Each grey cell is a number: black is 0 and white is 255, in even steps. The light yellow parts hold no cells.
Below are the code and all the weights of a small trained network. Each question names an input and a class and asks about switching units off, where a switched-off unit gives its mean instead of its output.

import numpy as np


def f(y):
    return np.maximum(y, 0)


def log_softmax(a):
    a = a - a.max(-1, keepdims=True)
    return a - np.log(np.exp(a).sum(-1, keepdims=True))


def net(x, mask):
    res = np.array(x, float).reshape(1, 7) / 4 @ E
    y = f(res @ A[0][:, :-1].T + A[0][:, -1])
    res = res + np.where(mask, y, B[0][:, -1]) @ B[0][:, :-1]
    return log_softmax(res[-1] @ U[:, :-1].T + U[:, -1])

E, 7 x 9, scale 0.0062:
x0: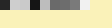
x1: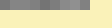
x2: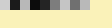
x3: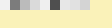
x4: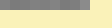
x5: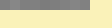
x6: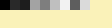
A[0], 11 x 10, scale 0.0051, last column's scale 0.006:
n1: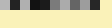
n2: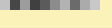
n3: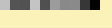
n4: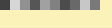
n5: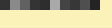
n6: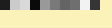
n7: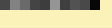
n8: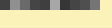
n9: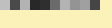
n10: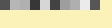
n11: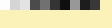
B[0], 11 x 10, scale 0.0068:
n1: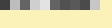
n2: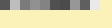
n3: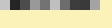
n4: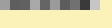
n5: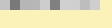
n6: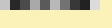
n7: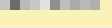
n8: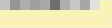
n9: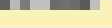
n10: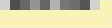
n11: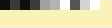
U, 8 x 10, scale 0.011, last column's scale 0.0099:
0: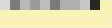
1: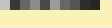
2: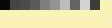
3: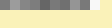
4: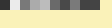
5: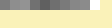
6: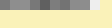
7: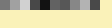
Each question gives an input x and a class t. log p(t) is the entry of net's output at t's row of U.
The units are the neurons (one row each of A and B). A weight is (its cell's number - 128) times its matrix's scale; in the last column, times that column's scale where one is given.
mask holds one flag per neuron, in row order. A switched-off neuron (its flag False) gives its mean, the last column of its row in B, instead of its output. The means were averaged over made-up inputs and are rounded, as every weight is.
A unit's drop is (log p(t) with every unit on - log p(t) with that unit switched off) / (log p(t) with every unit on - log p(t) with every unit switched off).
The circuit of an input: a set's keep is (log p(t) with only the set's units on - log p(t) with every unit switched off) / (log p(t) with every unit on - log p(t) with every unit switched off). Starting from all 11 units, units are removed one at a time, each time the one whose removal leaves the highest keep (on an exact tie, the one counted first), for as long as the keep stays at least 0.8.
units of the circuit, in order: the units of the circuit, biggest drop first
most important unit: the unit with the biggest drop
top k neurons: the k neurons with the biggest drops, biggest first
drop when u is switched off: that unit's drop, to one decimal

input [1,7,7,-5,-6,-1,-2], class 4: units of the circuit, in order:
[n1, n9]
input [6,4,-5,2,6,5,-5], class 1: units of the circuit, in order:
[n6, n10, n4]
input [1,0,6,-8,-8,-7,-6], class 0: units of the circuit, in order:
[n5, n7]
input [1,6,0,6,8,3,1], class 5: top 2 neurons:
[n5, n8]
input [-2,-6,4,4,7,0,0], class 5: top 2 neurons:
[n5, n8]
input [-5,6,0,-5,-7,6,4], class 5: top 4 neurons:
[n11, n6, n10, n4]
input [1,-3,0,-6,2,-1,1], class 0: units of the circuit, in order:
[n5, n8, n7]
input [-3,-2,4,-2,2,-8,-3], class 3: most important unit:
n6
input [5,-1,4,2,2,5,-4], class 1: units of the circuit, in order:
[n6, n10]
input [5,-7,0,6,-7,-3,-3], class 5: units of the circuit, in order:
[n5, n8]
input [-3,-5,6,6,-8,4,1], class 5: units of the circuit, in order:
[n5, n8, n2]
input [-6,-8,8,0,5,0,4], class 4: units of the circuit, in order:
[n1, n2, n9]
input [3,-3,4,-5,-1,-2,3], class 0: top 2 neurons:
[n5, n8]
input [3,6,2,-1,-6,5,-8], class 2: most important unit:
n11
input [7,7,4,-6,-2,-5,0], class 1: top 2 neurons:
[n6, n4]
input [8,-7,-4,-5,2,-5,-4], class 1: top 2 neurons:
[n6, n4]
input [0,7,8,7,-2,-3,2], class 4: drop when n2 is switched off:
0.2
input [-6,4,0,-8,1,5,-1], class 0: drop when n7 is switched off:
0.1
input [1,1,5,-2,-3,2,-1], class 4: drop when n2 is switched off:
0.1
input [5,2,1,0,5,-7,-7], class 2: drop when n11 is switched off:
1.1
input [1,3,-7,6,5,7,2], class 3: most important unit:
n5
